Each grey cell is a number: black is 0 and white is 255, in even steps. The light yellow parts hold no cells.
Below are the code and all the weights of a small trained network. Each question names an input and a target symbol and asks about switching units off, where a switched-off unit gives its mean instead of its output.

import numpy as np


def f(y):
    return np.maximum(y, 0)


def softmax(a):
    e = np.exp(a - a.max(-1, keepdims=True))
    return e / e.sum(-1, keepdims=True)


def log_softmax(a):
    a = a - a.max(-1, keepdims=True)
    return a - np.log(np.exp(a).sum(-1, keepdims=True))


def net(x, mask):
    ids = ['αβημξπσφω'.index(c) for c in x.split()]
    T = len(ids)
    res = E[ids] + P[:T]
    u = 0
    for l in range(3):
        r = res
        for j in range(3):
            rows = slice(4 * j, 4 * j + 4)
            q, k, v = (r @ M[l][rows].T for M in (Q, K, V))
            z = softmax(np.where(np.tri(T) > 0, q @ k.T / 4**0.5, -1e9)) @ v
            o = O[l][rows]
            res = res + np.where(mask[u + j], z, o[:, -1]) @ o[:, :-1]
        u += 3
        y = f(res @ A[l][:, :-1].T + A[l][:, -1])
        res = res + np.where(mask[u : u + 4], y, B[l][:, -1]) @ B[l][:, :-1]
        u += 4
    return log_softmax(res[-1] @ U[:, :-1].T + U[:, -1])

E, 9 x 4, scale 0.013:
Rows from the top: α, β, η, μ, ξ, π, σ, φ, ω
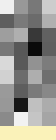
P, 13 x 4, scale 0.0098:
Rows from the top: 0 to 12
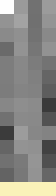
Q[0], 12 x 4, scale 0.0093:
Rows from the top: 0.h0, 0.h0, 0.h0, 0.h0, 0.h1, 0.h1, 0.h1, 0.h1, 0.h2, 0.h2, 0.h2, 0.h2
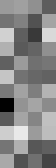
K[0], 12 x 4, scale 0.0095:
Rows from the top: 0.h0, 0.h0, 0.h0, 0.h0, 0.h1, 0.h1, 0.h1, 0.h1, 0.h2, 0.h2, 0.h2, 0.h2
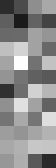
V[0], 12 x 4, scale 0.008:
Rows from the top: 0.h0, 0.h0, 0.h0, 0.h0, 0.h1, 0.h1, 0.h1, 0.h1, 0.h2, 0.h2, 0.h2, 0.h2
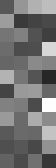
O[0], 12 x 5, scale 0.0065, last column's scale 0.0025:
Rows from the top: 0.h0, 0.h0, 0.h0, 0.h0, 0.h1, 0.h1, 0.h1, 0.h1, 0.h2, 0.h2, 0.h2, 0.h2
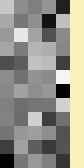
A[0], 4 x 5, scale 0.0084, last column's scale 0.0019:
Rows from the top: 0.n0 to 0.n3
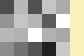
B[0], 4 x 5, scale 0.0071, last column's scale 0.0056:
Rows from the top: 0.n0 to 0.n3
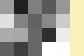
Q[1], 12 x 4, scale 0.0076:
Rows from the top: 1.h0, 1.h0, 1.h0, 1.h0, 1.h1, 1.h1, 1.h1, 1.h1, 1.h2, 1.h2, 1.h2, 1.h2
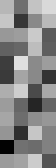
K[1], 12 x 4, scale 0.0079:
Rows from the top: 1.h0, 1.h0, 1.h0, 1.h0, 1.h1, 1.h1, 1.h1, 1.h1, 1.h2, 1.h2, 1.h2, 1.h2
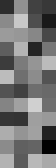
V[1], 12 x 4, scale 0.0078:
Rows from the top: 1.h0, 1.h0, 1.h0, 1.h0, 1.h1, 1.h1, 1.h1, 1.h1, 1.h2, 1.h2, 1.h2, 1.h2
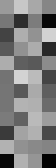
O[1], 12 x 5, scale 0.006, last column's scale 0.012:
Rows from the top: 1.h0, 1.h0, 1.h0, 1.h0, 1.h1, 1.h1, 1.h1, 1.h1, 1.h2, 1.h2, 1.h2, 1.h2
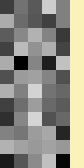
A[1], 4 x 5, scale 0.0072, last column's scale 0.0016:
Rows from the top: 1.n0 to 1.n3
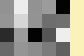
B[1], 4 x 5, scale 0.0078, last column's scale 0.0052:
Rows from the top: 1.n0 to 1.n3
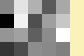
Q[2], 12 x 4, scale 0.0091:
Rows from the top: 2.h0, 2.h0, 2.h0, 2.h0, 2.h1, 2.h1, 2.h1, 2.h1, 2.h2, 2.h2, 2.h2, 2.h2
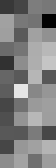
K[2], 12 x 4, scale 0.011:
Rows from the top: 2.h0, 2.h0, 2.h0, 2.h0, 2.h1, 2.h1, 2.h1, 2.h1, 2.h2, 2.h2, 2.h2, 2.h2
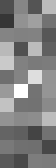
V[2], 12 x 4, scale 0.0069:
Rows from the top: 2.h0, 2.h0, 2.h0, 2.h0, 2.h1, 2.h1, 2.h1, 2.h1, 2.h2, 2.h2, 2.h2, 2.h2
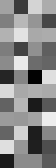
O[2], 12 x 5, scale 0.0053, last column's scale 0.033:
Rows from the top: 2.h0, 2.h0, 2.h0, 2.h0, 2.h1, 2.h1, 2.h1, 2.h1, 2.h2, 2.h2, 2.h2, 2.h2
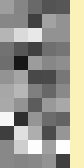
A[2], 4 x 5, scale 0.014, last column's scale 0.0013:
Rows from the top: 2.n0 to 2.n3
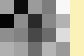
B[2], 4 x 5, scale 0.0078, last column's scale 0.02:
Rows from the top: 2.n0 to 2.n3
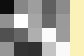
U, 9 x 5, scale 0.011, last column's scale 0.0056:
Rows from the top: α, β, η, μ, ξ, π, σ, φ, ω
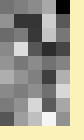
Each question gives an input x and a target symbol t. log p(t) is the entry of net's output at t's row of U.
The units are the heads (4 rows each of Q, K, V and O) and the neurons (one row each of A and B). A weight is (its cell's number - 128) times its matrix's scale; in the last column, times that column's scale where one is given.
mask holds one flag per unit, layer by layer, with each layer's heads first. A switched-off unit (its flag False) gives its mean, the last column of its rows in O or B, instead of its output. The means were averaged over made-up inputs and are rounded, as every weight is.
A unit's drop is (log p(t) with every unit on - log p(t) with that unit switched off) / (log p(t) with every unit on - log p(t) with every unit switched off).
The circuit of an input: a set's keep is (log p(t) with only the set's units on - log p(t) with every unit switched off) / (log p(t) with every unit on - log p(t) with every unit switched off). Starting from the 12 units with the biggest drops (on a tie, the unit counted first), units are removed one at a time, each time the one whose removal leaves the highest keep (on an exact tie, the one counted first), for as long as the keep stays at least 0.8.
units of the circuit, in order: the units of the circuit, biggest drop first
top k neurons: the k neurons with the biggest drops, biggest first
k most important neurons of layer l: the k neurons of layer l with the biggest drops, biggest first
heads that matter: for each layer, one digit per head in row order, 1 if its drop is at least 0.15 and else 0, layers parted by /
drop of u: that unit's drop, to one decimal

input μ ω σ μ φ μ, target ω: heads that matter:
001 / 010 / 000
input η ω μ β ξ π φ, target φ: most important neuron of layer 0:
[0.n1]
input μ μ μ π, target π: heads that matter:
000 / 100 / 000
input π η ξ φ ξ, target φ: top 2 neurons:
[2.n0; 2.n3]
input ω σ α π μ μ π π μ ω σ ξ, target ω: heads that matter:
111 / 001 / 100
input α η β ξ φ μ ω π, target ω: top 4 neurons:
[1.n1; 0.n2; 0.n3; 1.n0]
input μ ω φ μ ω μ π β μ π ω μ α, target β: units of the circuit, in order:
[2.n3; 2.h2]
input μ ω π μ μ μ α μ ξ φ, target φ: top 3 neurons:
[2.n3; 1.n2; 0.n3]
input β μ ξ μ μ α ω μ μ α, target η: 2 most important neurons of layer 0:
[0.n2; 0.n3]
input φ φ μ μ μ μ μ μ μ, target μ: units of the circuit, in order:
[2.n1; 0.h2; 2.h2]
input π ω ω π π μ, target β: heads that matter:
100 / 000 / 000
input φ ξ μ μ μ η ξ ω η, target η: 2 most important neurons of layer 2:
[2.n3; 2.n2]
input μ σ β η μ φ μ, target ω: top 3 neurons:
[2.n2; 2.n3; 2.n1]
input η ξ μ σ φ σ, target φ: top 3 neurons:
[2.n3; 1.n2; 1.n1]
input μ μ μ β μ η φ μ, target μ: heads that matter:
101 / 001 / 111
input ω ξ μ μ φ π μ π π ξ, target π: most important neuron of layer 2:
[2.n3]
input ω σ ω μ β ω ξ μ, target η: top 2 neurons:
[1.n1; 1.n2]
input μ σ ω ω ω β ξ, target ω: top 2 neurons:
[0.n2; 0.n3]
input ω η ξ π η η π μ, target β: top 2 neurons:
[1.n1; 1.n2]
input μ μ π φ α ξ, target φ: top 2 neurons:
[2.n3; 2.n0]
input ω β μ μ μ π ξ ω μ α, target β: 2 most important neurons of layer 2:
[2.n3; 2.n1]
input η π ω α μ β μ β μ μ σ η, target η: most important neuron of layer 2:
[2.n2]
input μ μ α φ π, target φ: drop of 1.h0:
0.2
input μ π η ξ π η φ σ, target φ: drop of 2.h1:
0.4
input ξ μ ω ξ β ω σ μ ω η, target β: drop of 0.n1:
0.1
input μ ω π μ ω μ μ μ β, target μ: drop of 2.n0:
0.0
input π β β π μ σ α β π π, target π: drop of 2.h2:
0.2
